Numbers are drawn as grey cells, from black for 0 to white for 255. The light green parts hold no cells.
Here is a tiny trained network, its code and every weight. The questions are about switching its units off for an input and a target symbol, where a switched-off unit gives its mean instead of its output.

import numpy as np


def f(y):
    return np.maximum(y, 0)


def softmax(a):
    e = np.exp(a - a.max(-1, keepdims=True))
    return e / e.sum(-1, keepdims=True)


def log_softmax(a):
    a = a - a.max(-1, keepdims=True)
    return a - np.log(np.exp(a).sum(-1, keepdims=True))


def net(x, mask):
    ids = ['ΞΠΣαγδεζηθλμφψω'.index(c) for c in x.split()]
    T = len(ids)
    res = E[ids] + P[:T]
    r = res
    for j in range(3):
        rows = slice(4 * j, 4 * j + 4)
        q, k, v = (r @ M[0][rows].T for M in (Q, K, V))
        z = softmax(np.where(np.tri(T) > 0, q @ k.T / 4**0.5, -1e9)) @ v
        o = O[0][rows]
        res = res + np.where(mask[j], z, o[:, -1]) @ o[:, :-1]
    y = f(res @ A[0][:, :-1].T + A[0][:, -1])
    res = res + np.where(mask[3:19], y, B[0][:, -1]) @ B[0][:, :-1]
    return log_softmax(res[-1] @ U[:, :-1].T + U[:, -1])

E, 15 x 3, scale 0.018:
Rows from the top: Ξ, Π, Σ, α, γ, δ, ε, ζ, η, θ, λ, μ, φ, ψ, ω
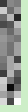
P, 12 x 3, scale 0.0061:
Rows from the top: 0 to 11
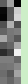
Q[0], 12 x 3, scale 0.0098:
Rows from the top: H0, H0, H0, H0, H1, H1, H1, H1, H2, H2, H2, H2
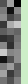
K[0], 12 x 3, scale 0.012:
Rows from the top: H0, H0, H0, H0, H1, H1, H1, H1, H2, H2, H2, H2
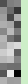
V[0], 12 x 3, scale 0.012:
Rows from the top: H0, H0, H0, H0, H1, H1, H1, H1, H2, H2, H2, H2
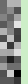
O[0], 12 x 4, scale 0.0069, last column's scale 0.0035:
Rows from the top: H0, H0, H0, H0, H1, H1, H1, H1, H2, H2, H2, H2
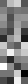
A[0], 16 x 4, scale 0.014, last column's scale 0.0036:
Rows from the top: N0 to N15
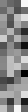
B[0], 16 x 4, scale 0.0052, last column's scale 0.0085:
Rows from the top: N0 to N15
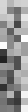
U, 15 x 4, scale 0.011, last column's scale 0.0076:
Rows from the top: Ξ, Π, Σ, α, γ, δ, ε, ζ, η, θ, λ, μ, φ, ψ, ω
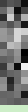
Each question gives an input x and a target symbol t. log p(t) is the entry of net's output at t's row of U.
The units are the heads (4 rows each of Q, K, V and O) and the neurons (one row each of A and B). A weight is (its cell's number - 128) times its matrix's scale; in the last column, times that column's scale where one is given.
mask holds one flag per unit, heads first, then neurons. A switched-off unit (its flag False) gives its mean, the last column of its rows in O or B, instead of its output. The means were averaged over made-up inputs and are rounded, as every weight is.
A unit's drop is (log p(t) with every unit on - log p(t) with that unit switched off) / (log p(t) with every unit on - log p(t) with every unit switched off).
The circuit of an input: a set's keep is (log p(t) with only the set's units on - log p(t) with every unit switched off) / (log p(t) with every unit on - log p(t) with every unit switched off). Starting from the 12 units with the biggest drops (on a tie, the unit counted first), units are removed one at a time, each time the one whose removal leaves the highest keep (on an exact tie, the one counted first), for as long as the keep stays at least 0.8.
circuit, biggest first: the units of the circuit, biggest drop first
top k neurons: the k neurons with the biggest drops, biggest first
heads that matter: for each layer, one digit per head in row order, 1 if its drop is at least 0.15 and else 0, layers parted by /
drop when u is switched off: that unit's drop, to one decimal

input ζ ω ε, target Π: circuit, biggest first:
(H1; H2)
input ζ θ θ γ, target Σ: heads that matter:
111
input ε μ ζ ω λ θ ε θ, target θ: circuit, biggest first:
(H2)
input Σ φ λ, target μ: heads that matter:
011
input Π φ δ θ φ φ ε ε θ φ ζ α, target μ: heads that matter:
110
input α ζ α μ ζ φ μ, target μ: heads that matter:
011
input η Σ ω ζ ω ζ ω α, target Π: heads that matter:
011
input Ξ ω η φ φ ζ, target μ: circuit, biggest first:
(H2; H1)
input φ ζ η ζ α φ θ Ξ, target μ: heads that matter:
010
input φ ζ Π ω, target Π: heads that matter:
010
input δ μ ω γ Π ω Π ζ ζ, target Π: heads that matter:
011
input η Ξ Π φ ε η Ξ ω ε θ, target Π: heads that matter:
001
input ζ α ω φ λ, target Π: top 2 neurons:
(N1; N11)
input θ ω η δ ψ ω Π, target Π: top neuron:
(N13)
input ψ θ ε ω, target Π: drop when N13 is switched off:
0.1
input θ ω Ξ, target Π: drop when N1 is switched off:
0.2
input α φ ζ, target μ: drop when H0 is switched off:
0.2
